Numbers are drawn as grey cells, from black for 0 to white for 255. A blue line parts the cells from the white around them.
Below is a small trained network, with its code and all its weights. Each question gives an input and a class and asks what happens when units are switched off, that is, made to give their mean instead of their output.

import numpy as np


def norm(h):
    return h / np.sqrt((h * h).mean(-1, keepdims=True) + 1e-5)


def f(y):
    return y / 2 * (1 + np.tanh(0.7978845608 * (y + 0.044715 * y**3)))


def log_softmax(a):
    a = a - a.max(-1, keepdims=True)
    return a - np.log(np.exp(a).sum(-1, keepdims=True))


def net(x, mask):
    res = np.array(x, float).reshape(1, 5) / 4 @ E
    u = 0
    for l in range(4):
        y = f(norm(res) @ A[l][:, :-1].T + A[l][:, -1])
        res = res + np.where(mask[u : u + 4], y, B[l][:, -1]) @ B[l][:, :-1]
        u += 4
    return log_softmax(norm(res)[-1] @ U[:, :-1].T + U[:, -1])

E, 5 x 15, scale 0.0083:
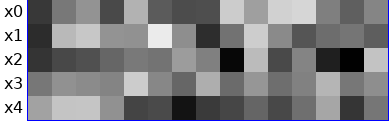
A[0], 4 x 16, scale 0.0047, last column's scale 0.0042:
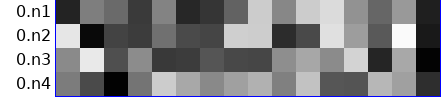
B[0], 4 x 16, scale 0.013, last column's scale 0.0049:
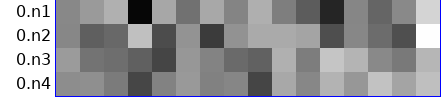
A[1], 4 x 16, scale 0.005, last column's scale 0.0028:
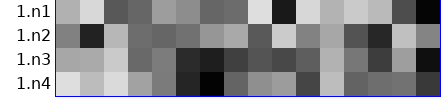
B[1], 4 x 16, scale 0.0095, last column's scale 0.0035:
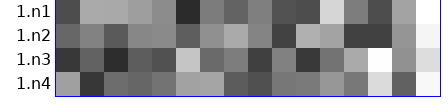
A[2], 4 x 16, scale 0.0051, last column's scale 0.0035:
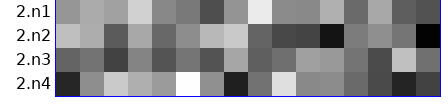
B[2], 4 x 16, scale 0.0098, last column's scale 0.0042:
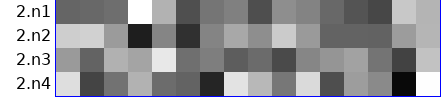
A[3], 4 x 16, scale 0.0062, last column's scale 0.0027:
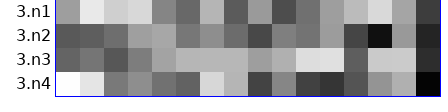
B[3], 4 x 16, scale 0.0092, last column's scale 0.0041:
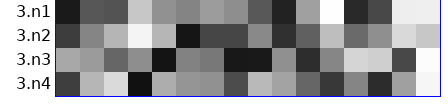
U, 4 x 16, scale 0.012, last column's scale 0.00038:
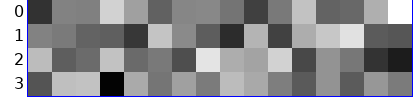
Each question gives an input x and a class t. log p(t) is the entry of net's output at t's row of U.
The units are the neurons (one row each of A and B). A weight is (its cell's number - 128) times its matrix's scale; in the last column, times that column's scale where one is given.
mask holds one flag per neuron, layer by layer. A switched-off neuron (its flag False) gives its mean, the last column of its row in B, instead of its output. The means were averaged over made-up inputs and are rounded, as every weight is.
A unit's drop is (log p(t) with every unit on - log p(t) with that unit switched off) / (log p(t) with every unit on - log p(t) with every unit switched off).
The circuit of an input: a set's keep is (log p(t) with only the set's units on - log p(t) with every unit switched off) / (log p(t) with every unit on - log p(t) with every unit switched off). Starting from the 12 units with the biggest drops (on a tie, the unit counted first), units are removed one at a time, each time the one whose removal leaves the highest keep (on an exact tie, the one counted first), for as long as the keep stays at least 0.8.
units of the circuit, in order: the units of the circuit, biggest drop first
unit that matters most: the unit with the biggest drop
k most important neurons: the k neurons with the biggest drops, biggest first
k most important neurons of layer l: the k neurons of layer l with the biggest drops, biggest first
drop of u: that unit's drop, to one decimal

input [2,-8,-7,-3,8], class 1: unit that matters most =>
1.n4
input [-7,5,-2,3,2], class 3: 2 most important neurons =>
[3.n4; 2.n2]
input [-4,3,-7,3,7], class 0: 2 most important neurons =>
[3.n1; 1.n1]
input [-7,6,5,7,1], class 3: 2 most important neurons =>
[0.n2; 3.n4]
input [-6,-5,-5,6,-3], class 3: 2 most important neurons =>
[2.n2; 3.n4]
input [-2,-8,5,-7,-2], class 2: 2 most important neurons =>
[0.n2; 1.n1]
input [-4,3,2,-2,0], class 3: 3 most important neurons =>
[2.n2; 0.n2; 3.n4]
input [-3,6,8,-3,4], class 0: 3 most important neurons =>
[1.n2; 3.n2; 0.n2]
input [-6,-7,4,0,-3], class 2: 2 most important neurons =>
[0.n2; 0.n1]
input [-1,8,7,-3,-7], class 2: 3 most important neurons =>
[2.n4; 1.n1; 1.n3]
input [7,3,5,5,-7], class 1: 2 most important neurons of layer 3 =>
[3.n3; 3.n4]
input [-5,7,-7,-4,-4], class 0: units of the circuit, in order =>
[3.n1; 1.n1]
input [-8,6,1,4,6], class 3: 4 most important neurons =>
[3.n4; 0.n2; 2.n2; 3.n3]
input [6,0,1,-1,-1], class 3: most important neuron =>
[0.n1]
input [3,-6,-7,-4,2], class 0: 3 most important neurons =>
[1.n1; 2.n4; 3.n1]
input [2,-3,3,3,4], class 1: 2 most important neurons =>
[2.n4; 0.n3]
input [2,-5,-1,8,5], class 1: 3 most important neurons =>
[1.n4; 2.n4; 0.n3]
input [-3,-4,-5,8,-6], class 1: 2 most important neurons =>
[0.n4; 3.n3]
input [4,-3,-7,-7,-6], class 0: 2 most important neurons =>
[1.n1; 3.n1]
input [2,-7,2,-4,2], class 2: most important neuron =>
[0.n2]
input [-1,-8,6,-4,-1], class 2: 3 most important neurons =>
[0.n2; 1.n1; 3.n1]
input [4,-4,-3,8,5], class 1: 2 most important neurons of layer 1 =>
[1.n4; 1.n3]
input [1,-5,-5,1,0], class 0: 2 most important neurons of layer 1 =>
[1.n1; 1.n3]
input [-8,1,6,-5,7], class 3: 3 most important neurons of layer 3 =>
[3.n4; 3.n3; 3.n1]
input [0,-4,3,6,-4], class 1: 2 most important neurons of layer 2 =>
[2.n4; 2.n1]
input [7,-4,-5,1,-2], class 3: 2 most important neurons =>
[0.n1; 2.n4]
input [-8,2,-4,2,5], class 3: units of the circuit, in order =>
[3.n4]
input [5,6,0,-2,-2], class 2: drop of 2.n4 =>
1.1
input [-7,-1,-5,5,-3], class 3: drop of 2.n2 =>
0.4
